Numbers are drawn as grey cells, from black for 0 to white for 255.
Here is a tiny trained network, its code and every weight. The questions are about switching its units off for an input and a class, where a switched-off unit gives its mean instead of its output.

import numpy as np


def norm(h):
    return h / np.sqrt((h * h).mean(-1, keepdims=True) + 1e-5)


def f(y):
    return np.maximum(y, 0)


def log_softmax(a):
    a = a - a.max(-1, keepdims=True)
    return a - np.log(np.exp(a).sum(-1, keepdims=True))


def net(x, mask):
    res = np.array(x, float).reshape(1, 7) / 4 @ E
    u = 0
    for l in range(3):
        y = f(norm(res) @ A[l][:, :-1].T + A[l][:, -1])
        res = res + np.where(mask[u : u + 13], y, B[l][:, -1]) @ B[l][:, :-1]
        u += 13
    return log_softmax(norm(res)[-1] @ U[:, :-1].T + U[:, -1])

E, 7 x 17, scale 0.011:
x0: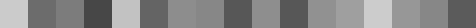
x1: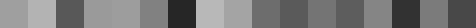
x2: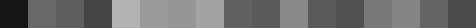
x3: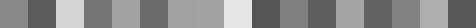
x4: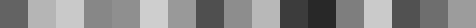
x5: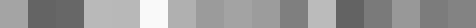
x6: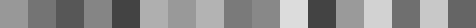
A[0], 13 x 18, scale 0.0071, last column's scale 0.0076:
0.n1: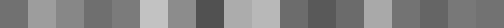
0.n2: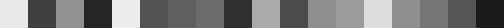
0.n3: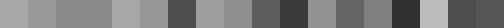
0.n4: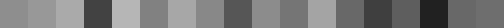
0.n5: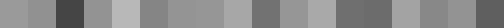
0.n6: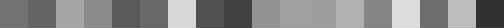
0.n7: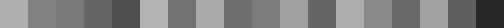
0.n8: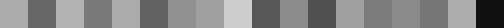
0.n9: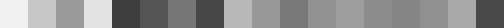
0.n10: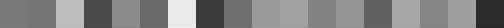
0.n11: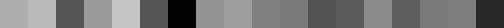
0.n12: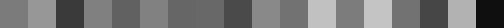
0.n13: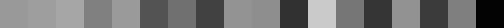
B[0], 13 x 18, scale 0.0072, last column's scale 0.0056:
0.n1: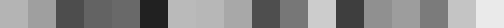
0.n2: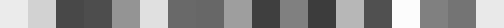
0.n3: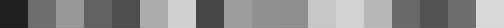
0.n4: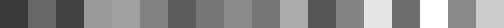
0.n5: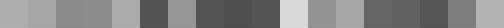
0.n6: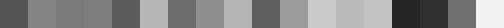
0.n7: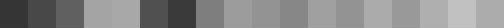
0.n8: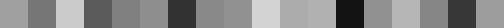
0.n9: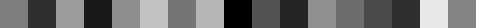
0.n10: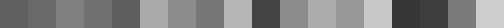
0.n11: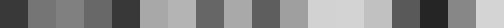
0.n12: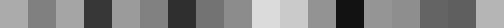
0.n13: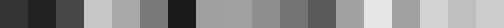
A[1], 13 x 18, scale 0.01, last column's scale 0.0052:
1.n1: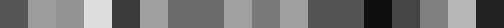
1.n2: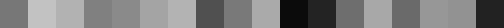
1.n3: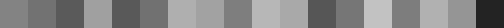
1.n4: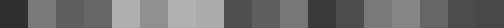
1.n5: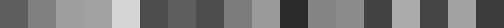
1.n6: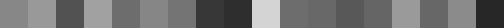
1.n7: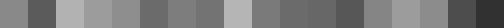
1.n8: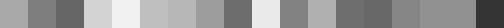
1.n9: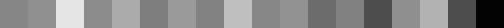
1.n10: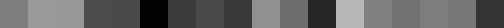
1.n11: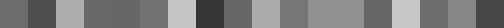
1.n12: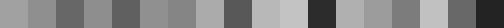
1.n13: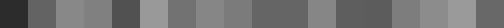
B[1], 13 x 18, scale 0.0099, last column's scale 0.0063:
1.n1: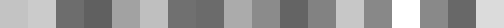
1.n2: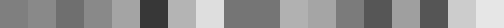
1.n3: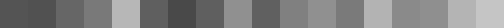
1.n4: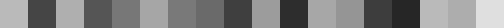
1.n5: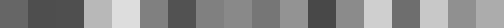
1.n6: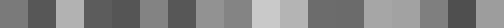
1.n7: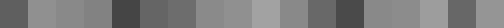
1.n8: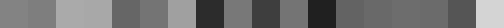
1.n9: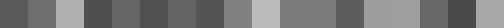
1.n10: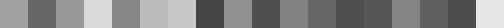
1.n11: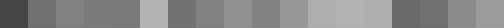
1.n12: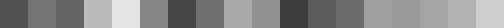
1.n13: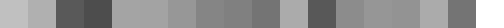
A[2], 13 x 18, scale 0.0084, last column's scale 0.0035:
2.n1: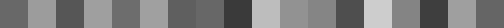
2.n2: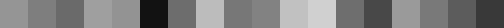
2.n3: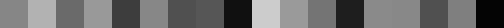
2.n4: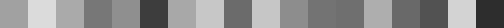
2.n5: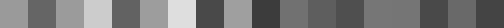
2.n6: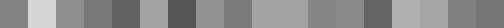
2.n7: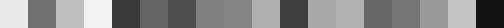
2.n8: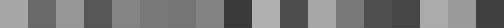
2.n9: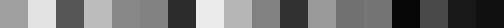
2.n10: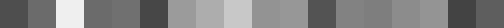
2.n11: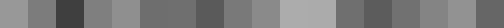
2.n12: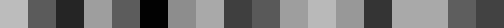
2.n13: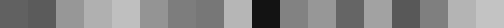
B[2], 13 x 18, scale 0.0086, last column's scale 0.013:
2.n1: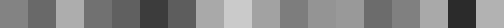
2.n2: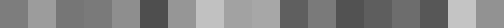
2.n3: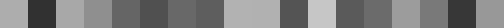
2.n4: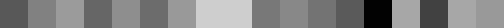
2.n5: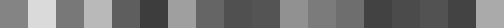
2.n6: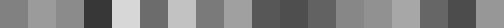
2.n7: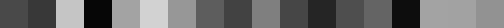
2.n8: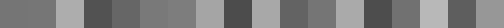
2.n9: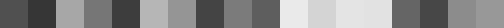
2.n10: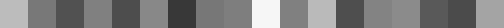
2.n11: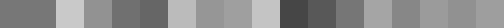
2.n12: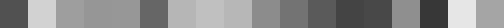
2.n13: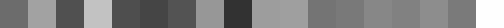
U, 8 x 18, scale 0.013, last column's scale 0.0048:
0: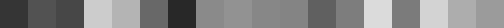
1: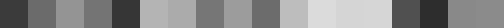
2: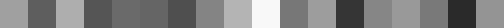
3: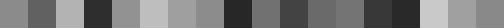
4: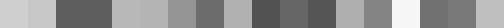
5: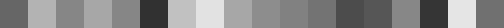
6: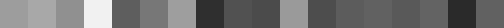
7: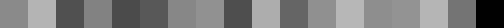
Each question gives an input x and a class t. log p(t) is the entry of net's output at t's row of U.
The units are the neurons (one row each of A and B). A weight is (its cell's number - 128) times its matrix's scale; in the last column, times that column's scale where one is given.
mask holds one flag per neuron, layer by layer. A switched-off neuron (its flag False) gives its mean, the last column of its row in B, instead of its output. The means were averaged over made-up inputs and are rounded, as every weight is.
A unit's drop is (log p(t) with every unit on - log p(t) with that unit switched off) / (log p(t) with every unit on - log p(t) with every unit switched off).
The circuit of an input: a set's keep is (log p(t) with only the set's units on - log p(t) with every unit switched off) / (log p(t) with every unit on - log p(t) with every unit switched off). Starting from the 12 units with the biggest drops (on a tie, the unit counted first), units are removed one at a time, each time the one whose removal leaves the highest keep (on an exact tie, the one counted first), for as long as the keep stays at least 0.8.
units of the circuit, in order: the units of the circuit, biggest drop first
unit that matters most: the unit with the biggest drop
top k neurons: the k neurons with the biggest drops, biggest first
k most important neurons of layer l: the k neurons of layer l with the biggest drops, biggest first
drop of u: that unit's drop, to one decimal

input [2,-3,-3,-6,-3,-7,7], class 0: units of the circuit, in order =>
1.n12
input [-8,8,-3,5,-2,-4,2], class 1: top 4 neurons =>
0.n11, 2.n9, 0.n3, 0.n2
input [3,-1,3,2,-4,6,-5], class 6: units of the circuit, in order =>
1.n8, 2.n5
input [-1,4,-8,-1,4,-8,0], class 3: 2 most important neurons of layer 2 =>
2.n7, 2.n8
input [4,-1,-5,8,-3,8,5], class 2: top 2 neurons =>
1.n9, 0.n8
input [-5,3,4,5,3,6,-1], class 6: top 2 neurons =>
1.n8, 2.n5
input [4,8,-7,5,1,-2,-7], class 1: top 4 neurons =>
0.n11, 0.n3, 2.n9, 1.n4
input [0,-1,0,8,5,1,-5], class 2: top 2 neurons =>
2.n10, 0.n8
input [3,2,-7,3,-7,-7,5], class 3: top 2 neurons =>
2.n7, 0.n9
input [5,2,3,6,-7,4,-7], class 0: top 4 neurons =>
1.n5, 0.n13, 1.n2, 0.n1
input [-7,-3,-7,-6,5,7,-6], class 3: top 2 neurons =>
0.n9, 2.n7
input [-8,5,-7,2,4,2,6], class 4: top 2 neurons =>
1.n1, 1.n4
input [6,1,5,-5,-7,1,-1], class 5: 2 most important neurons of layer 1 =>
1.n1, 1.n13
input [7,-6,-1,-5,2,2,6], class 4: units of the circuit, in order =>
0.n2
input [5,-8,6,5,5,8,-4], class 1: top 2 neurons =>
0.n10, 1.n11
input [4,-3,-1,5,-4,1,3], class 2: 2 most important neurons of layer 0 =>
0.n8, 0.n1
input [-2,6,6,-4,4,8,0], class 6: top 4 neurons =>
1.n8, 0.n9, 2.n5, 0.n6
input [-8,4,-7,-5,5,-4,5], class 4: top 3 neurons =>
1.n1, 1.n4, 1.n13
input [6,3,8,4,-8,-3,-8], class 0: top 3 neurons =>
1.n5, 0.n9, 0.n13
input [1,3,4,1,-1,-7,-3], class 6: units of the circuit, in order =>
1.n10
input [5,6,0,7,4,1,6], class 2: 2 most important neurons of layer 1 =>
1.n9, 1.n5
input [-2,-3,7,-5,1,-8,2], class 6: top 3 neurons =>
1.n10, 0.n9, 2.n5
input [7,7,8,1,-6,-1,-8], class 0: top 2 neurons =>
0.n9, 0.n13
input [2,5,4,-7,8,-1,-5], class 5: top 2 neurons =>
1.n2, 2.n4
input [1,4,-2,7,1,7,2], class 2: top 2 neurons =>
1.n9, 2.n10
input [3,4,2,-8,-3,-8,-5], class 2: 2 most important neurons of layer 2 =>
2.n3, 2.n1
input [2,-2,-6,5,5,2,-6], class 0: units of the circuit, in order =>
1.n5
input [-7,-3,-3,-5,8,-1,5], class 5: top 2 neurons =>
1.n2, 2.n4
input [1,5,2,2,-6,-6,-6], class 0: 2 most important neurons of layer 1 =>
1.n2, 1.n5
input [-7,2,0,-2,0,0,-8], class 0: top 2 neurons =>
0.n13, 1.n5
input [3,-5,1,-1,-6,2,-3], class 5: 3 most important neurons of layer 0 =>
0.n3, 0.n11, 0.n5
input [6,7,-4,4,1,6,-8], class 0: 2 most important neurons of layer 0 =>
0.n13, 0.n6
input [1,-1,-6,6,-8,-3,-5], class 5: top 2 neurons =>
2.n12, 1.n4
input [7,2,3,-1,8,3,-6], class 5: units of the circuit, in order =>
1.n2
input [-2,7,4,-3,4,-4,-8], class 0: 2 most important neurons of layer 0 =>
0.n13, 0.n6
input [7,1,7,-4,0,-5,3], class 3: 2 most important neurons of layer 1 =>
1.n4, 1.n1
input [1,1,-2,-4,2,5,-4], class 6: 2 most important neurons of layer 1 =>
1.n8, 1.n12
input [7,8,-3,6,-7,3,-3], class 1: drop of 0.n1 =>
0.0
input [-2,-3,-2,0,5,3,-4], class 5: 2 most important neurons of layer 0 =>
0.n1, 0.n7
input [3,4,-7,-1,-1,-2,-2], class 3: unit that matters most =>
0.n9
